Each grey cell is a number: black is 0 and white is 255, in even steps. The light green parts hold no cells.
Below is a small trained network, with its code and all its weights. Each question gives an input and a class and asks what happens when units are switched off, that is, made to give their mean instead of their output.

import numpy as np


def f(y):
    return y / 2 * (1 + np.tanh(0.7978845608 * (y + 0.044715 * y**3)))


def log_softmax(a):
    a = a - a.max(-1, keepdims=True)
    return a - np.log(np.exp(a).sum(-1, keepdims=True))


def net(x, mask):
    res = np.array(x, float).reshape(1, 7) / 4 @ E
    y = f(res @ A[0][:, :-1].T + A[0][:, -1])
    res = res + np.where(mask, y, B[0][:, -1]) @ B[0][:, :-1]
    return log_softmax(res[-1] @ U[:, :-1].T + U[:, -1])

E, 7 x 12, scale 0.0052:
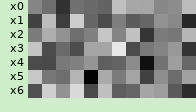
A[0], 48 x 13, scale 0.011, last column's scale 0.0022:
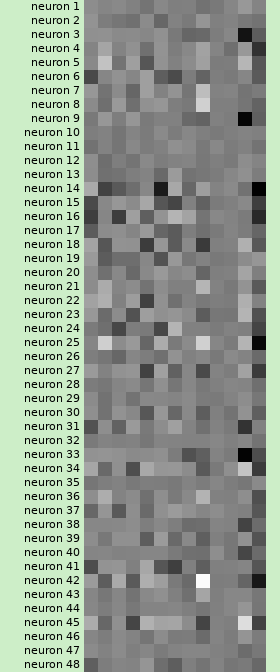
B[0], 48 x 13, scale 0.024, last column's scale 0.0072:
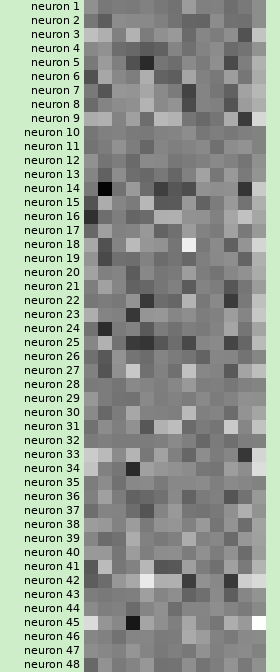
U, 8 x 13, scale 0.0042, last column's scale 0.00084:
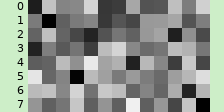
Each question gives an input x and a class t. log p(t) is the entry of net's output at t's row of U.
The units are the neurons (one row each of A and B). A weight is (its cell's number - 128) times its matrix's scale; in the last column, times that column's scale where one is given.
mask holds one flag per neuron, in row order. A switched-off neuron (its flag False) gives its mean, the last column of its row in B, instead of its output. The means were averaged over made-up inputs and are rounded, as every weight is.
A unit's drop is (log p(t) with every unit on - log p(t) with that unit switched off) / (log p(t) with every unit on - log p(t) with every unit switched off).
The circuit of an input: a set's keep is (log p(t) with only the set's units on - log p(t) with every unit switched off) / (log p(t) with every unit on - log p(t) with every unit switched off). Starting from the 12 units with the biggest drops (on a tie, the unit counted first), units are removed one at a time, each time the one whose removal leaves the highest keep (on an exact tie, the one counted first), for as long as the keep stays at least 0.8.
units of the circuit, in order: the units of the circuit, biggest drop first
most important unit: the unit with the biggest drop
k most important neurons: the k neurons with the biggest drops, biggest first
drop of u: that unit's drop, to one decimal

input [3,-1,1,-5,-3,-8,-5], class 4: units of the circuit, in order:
neuron 42; neuron 7
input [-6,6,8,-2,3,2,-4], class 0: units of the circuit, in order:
neuron 41; neuron 15
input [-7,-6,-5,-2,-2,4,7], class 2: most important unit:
neuron 25
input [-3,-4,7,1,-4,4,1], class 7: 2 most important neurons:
neuron 27; neuron 22
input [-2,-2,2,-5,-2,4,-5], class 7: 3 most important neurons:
neuron 18; neuron 27; neuron 22
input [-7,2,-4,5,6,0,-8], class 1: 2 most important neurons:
neuron 14; neuron 19
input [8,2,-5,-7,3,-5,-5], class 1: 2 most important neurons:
neuron 14; neuron 24
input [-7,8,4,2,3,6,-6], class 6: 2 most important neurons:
neuron 9; neuron 33
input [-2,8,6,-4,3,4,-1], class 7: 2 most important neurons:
neuron 27; neuron 18
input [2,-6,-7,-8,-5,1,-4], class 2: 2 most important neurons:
neuron 25; neuron 5
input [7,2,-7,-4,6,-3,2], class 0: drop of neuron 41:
0.2
